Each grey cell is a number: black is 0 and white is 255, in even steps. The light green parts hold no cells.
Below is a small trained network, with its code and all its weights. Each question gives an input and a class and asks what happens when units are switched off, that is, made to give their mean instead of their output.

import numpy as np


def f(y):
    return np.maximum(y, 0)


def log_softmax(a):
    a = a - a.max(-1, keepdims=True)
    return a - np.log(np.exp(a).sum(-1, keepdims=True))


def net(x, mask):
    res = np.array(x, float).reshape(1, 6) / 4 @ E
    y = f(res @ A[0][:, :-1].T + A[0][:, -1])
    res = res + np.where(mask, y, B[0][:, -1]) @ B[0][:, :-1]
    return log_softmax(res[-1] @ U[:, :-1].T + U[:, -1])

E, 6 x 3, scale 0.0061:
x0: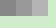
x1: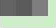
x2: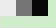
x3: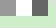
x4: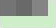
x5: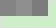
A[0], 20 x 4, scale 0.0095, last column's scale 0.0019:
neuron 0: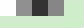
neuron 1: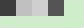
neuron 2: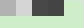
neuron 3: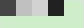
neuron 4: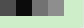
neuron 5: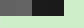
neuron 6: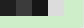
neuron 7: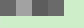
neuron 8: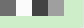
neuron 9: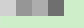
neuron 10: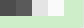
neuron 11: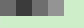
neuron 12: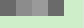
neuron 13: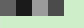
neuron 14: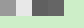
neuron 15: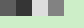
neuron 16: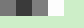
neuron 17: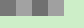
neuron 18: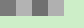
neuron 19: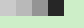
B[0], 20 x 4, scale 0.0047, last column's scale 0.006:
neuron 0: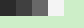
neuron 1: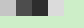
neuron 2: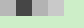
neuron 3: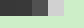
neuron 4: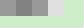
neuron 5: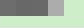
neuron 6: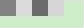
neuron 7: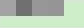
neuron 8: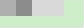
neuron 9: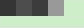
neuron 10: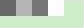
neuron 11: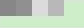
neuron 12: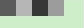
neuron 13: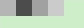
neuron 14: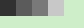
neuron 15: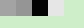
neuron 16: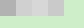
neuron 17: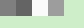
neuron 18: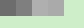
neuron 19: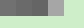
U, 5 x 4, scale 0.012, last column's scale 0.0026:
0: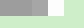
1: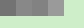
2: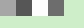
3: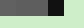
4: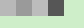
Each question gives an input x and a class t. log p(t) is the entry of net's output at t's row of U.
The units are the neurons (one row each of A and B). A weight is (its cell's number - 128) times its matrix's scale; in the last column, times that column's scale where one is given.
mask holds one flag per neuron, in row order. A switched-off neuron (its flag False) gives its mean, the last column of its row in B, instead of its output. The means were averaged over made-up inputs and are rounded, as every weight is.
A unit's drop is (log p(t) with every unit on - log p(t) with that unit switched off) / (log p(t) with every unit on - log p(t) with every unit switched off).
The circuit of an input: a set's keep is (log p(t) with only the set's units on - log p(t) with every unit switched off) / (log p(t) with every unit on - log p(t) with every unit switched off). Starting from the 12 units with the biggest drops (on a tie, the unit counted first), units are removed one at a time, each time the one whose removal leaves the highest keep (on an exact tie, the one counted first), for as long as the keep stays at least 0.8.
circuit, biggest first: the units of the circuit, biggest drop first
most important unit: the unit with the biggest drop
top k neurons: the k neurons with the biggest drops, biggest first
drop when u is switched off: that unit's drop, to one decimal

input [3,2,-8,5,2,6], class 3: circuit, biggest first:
neuron 3; neuron 1
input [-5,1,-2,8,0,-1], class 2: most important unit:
neuron 8
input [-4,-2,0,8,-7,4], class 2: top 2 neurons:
neuron 8; neuron 2
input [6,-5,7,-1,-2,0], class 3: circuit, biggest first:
neuron 0; neuron 9
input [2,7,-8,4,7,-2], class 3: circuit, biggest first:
neuron 3; neuron 1; neuron 15
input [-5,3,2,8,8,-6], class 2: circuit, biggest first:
neuron 8; neuron 15; neuron 2
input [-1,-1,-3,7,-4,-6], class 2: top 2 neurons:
neuron 8; neuron 15
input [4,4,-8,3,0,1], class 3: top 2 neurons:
neuron 3; neuron 1
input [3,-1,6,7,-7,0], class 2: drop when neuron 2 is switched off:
0.4
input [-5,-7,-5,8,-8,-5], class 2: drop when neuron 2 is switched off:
0.2
